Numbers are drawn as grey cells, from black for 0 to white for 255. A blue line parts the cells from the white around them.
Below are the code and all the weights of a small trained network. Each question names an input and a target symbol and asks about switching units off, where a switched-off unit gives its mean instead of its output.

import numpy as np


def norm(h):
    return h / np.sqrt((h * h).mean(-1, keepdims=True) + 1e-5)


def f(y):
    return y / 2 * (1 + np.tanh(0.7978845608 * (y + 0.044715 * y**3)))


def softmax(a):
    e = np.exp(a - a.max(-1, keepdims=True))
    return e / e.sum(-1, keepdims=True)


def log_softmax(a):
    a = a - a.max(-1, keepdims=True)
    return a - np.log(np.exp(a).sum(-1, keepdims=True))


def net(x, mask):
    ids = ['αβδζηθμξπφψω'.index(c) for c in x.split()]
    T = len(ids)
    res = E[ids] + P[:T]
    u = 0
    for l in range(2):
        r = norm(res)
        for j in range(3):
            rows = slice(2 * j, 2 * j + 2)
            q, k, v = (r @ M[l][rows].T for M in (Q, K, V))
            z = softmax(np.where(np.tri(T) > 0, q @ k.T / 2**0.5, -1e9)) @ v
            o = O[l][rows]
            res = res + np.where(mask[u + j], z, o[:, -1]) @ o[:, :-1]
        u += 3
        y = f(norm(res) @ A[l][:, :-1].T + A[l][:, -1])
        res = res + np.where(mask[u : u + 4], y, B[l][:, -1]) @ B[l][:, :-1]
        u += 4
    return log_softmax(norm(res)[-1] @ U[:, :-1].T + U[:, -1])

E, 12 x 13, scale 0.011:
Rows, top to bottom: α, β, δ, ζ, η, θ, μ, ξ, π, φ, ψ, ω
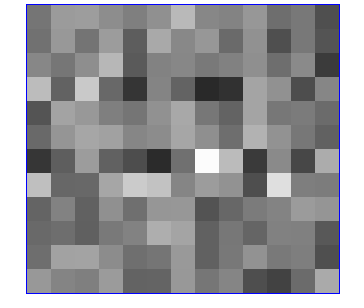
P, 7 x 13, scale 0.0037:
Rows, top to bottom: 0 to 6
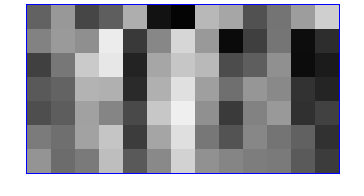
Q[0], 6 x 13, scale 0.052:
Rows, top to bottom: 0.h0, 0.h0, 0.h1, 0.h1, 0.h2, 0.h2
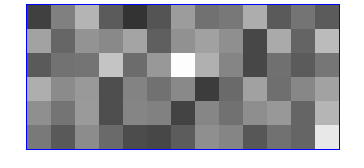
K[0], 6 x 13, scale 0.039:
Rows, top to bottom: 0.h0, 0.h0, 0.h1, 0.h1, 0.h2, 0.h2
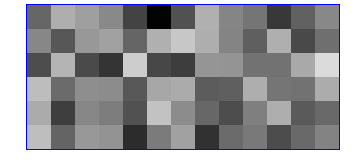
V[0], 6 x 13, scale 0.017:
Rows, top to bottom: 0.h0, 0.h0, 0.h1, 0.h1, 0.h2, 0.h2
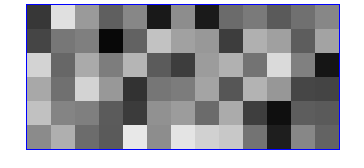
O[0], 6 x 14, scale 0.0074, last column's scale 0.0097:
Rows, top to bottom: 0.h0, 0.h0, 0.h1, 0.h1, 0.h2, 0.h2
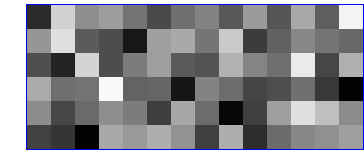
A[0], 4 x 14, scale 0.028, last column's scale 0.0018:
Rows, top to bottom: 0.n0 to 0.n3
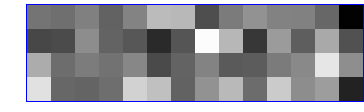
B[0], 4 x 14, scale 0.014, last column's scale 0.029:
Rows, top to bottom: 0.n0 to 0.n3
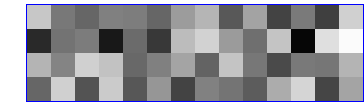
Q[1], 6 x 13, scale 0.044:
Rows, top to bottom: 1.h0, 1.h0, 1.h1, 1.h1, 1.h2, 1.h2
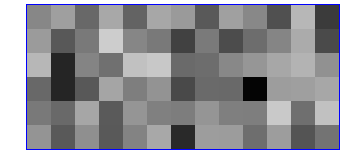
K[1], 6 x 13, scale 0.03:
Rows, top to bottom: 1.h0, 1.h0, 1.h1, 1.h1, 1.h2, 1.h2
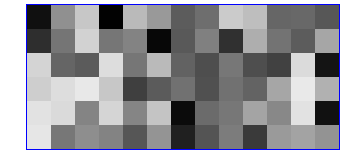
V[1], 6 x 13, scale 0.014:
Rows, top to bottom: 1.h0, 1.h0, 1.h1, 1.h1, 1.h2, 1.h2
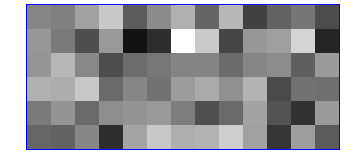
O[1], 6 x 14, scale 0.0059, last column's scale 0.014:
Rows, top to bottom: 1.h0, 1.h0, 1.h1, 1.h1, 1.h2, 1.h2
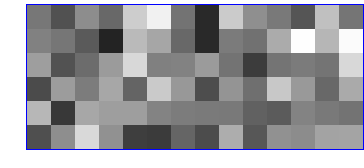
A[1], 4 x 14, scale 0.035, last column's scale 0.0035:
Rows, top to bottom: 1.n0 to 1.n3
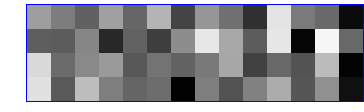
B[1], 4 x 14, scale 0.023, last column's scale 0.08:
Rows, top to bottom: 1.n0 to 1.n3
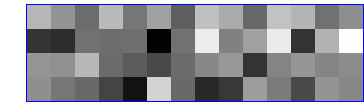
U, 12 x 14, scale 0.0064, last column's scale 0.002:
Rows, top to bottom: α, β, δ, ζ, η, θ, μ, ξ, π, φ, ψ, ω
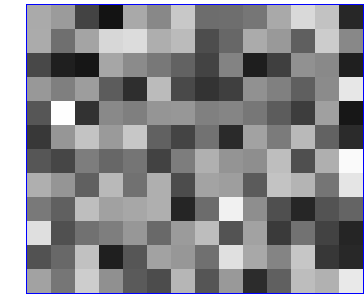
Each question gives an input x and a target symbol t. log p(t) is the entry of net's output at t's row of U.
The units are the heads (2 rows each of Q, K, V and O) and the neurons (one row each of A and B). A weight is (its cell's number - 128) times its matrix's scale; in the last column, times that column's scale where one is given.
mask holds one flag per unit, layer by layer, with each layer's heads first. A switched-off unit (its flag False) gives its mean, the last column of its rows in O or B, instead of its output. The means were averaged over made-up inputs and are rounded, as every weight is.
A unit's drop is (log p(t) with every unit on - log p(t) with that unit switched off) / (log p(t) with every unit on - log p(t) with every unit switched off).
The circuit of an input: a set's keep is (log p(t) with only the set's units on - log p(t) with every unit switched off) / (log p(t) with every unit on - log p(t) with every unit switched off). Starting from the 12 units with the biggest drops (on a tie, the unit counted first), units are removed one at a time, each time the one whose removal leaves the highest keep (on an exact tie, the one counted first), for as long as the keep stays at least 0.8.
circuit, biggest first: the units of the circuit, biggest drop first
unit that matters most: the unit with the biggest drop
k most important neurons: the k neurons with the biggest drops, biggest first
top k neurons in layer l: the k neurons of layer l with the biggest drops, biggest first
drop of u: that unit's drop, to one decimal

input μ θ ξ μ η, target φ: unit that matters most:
0.n1
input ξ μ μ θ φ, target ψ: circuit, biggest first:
0.n1; 1.n1; 0.h1
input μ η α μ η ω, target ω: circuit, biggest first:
0.n1; 1.n1; 0.h2
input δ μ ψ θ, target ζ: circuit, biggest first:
0.n1; 0.h0; 1.n3; 1.n1
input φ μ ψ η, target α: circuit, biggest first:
0.n1; 0.h1; 1.n1
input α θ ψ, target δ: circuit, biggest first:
0.h2; 0.n1; 1.n1
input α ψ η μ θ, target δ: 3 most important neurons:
0.n1; 1.n1; 0.n3
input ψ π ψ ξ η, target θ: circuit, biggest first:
0.n1; 1.n1; 0.h0
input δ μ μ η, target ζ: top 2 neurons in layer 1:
1.n3; 1.n1
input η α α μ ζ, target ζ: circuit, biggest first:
0.h2; 0.n1; 1.n1; 1.n3
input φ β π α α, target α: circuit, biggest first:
0.n1; 1.n1; 0.h1
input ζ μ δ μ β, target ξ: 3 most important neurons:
0.n1; 1.n1; 1.n0
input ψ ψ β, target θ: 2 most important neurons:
0.n1; 1.n1
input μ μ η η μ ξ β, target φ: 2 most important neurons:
0.n1; 1.n1
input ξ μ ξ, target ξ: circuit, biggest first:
0.n3; 0.h0; 1.n1
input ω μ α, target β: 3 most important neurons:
0.n1; 1.n1; 0.n2
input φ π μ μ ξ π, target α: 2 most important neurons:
0.n1; 1.n1
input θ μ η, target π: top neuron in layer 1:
1.n1
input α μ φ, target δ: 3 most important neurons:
0.n1; 1.n1; 0.n3
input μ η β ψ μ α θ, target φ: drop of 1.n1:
0.7
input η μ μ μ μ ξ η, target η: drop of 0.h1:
0.2
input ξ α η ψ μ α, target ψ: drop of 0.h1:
0.3
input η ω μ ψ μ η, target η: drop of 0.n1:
0.9
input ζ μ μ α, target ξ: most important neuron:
0.n1
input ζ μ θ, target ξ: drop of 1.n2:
0.0
